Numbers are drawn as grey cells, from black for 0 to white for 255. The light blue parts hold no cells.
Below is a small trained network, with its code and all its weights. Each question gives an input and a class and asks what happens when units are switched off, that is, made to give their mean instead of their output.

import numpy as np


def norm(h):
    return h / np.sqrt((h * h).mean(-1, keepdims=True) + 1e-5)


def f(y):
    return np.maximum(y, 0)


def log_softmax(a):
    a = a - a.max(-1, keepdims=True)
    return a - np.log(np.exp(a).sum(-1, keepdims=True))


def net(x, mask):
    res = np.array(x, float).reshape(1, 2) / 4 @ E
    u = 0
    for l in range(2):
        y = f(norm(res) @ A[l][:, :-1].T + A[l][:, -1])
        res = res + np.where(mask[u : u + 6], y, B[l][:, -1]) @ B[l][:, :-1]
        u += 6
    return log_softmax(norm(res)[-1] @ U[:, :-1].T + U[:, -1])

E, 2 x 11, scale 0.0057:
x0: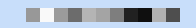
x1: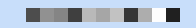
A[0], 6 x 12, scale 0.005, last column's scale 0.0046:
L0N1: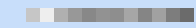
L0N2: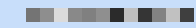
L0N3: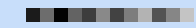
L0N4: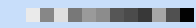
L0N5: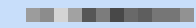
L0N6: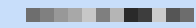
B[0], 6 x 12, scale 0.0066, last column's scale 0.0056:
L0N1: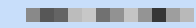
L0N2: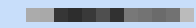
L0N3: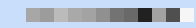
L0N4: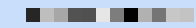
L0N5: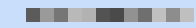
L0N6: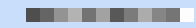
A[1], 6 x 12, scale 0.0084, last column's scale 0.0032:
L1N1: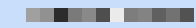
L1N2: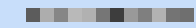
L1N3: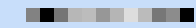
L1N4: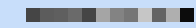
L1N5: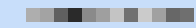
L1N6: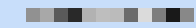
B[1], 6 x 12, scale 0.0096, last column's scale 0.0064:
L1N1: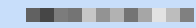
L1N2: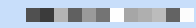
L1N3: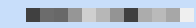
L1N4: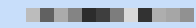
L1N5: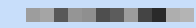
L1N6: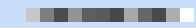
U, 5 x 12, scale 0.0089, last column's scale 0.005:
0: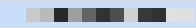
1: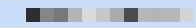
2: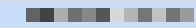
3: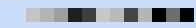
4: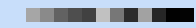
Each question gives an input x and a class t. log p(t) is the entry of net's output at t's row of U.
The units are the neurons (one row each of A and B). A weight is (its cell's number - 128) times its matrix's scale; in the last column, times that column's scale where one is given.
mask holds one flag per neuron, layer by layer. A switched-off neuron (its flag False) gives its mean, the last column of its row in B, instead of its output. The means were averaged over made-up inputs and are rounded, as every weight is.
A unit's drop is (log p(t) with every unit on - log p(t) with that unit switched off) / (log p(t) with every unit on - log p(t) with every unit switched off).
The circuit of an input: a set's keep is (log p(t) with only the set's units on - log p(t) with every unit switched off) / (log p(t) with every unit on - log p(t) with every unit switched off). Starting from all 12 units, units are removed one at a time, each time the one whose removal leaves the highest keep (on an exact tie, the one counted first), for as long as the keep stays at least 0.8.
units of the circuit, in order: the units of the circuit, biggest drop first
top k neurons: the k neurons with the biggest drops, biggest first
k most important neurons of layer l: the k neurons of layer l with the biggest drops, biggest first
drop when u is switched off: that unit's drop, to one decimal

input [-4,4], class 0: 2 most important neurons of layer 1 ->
L1N6, L1N5
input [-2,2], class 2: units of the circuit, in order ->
L1N3
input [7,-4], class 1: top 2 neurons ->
L0N4, L0N5
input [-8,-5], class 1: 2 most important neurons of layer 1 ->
L1N3, L1N6
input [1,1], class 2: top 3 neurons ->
L0N6, L1N4, L0N3
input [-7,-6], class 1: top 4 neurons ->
L1N3, L1N6, L0N4, L0N3
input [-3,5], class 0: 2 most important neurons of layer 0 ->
L0N5, L0N1
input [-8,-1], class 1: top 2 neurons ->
L1N3, L0N3
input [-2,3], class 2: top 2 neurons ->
L0N4, L0N2
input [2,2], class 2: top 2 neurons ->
L0N6, L1N4
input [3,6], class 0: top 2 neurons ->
L1N6, L0N3
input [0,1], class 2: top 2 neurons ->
L1N4, L0N1
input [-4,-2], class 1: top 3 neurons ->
L0N2, L1N3, L0N5
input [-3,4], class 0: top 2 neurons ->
L0N5, L1N6
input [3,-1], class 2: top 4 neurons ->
L1N4, L0N3, L1N3, L1N2
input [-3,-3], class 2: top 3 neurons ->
L1N6, L0N3, L1N5
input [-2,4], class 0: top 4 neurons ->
L1N6, L0N5, L0N1, L1N5
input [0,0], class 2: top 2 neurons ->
L0N1, L0N4
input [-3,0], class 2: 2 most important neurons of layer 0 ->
L0N3, L0N1
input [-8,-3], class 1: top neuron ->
L1N3
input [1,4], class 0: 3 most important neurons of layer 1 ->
L1N6, L1N3, L1N5
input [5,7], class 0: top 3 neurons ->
L1N6, L1N5, L0N3
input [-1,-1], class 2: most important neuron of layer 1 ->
L1N3
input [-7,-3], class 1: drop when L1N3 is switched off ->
0.5
